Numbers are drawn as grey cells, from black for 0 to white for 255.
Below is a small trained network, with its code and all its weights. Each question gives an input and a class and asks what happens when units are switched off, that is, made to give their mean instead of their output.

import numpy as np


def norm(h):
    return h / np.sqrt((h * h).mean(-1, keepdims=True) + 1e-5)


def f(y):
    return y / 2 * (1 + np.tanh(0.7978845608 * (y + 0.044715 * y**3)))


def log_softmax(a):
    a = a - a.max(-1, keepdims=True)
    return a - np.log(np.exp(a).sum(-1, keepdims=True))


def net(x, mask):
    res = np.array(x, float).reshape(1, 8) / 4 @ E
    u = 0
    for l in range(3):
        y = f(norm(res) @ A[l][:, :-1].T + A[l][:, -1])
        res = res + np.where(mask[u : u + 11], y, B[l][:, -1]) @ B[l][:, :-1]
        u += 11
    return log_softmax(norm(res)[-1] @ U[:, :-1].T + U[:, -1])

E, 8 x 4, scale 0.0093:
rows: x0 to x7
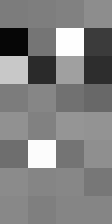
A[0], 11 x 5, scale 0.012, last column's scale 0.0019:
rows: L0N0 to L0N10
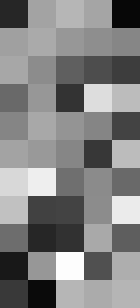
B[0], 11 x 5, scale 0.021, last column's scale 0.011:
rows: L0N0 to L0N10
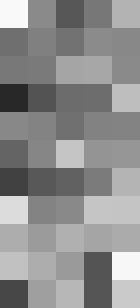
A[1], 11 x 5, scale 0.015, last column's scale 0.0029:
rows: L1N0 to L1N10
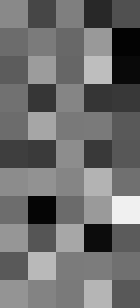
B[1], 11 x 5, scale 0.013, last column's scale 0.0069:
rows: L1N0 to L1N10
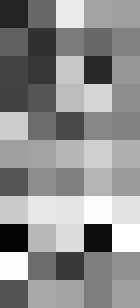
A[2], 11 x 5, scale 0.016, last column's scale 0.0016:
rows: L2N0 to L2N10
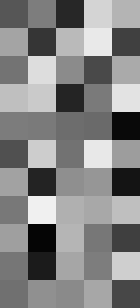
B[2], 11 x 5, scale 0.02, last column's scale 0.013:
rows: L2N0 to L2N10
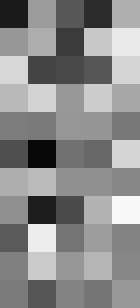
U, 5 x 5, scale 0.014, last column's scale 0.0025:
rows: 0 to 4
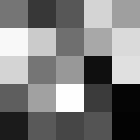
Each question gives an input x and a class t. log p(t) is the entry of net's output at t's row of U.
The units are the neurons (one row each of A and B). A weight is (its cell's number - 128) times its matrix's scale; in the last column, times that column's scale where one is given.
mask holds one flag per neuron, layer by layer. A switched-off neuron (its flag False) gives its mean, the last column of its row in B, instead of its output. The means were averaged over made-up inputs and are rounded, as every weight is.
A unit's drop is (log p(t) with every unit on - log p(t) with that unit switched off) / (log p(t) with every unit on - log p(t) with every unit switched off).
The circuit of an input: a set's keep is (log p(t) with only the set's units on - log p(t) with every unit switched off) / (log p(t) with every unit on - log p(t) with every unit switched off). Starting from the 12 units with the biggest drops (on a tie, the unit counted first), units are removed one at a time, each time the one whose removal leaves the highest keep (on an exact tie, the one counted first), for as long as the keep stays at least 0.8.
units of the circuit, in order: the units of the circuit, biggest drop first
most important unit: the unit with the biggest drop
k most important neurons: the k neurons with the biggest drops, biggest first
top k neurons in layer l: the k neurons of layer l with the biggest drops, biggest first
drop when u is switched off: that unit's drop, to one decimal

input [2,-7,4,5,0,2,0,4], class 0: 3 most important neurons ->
[L0N9, L0N0, L2N5]
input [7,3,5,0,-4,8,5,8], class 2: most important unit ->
L0N7
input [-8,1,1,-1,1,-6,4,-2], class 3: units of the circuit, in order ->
[L0N10, L2N1]
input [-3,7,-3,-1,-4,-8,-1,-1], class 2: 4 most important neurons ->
[L0N9, L2N2, L0N3, L0N6]
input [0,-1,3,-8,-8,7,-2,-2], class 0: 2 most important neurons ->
[L1N7, L1N5]
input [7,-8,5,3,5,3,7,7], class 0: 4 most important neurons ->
[L0N9, L0N0, L0N6, L2N5]
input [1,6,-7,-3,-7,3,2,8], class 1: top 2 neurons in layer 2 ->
[L2N3, L2N5]
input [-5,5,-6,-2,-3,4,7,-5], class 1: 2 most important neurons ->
[L2N3, L0N10]
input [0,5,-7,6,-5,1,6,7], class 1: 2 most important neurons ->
[L2N3, L0N0]
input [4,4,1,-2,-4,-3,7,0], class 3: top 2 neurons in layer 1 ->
[L1N8, L1N0]
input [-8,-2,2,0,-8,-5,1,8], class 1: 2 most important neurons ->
[L1N8, L0N3]
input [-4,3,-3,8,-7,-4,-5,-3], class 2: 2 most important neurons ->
[L2N2, L0N3]
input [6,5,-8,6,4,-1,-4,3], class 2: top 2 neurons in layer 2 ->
[L2N1, L2N2]
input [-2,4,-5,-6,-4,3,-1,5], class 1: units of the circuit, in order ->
[L0N0]
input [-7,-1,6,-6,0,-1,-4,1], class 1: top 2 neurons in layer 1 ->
[L1N8, L1N7]
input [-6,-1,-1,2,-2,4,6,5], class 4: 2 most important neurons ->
[L2N0, L0N7]
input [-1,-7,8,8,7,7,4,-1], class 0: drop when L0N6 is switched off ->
0.1
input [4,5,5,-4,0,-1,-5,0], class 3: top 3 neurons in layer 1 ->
[L1N8, L1N0, L1N3]
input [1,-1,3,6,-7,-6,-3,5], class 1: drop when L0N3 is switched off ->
0.2
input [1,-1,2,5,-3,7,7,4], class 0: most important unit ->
L0N6
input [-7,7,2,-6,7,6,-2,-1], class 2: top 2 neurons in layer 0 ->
[L0N7, L0N8]
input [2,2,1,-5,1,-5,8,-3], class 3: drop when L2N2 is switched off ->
-0.1
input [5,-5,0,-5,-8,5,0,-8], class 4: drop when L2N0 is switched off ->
0.3
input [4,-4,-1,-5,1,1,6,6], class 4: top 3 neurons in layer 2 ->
[L2N0, L2N5, L2N3]
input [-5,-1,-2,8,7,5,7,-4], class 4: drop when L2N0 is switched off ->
0.2
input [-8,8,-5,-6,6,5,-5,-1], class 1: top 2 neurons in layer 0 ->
[L0N0, L0N3]
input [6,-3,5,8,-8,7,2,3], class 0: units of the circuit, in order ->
[L0N9]
